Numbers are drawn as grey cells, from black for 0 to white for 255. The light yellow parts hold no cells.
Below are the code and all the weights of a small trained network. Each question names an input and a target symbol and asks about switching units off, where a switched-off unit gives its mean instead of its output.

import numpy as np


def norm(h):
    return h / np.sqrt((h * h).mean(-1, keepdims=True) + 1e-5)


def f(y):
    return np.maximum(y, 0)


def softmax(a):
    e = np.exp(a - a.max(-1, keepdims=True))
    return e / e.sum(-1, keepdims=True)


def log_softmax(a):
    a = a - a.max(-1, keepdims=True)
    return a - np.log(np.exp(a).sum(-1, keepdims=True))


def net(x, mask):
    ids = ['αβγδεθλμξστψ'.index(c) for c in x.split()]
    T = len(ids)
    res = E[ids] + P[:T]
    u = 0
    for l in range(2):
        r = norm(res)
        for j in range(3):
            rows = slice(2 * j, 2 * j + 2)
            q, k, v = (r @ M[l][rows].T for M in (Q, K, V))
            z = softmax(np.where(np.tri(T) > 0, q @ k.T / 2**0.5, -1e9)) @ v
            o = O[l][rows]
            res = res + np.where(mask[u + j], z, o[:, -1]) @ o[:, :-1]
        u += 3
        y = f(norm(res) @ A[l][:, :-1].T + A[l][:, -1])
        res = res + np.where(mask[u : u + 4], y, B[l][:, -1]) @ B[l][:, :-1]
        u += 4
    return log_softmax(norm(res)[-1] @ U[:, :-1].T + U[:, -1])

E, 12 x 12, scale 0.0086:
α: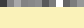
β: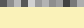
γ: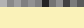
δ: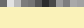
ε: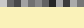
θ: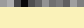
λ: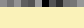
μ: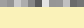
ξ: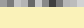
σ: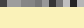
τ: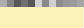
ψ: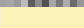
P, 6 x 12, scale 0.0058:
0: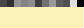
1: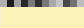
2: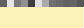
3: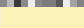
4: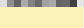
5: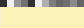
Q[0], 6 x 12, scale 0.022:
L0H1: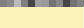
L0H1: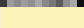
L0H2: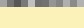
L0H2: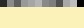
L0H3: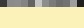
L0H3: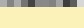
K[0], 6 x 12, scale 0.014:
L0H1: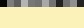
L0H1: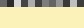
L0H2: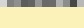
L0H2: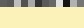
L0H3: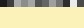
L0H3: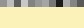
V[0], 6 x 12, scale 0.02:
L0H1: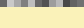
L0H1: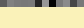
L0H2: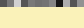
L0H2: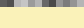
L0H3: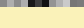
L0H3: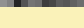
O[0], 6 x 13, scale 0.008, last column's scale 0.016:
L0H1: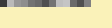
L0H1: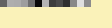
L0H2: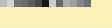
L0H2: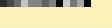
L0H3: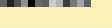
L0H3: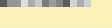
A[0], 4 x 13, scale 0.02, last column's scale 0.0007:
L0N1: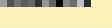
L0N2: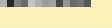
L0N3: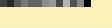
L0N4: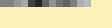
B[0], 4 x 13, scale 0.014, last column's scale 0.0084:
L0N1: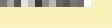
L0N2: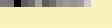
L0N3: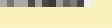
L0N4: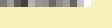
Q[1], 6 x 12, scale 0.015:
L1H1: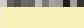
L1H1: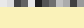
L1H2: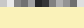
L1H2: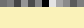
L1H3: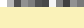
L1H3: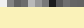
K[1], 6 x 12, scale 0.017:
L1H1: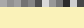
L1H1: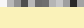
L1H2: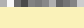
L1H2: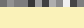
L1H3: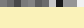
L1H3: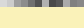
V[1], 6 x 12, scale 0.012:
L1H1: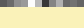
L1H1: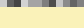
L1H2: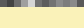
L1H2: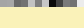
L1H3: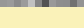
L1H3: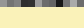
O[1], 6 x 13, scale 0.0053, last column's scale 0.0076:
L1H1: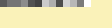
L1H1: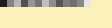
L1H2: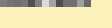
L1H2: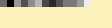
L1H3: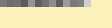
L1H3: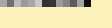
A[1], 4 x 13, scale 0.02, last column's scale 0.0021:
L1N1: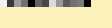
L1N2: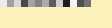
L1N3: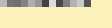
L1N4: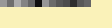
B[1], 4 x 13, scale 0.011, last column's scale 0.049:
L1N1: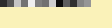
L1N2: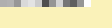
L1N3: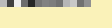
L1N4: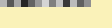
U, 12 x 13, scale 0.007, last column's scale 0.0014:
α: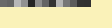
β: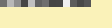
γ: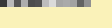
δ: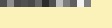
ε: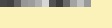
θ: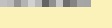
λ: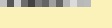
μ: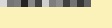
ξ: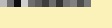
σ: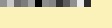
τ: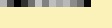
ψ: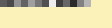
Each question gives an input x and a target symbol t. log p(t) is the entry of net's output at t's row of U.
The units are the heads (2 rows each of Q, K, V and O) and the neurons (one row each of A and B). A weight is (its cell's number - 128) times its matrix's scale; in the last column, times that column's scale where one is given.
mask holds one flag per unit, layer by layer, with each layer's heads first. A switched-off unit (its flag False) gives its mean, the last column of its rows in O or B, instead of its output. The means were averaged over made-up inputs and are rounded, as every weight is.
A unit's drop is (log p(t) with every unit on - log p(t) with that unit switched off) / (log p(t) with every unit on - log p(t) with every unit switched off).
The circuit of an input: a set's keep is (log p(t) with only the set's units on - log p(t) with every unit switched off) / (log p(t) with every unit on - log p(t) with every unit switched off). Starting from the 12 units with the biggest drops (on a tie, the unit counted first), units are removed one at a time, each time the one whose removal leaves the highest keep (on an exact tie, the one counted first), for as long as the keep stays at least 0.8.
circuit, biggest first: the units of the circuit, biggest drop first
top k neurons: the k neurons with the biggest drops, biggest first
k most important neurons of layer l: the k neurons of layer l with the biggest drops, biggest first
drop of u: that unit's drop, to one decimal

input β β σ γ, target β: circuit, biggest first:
L0H3; L1N2; L0H2
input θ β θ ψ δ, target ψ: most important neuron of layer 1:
L1N1
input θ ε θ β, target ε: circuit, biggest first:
L0H2; L1N2
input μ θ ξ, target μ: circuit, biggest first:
L0H3; L1N2
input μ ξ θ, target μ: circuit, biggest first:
L0H3; L1N2
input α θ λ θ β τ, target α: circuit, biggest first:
L0H2; L0N3; L0H3
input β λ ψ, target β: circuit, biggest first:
L0H3; L1N2
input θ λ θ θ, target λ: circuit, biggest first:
L1N3; L0H2
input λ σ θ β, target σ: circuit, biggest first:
L0H1; L1N2
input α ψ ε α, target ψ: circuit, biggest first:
L0H3; L1N1
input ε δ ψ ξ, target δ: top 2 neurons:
L0N4; L1N2
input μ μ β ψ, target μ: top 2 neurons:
L1N4; L1N2
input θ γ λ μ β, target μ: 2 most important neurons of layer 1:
L1N4; L1N2
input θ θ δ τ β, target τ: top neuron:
L0N2
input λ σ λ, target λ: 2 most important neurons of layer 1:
L1N3; L1N2
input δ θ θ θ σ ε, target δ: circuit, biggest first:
L0N4; L1N2; L0H3
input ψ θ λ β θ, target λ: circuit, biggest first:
L0H2; L1N3
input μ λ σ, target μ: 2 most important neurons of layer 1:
L1N4; L1N2
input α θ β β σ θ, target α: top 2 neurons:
L0N3; L1N2
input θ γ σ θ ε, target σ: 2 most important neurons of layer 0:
L0N1; L0N4
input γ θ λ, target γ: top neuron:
L1N2
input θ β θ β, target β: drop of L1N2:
0.2
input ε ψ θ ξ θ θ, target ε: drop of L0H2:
0.9
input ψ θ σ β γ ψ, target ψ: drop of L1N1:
0.5
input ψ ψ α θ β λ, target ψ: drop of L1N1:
0.5
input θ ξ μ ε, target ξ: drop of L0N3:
0.1
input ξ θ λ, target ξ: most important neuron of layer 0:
L0N1
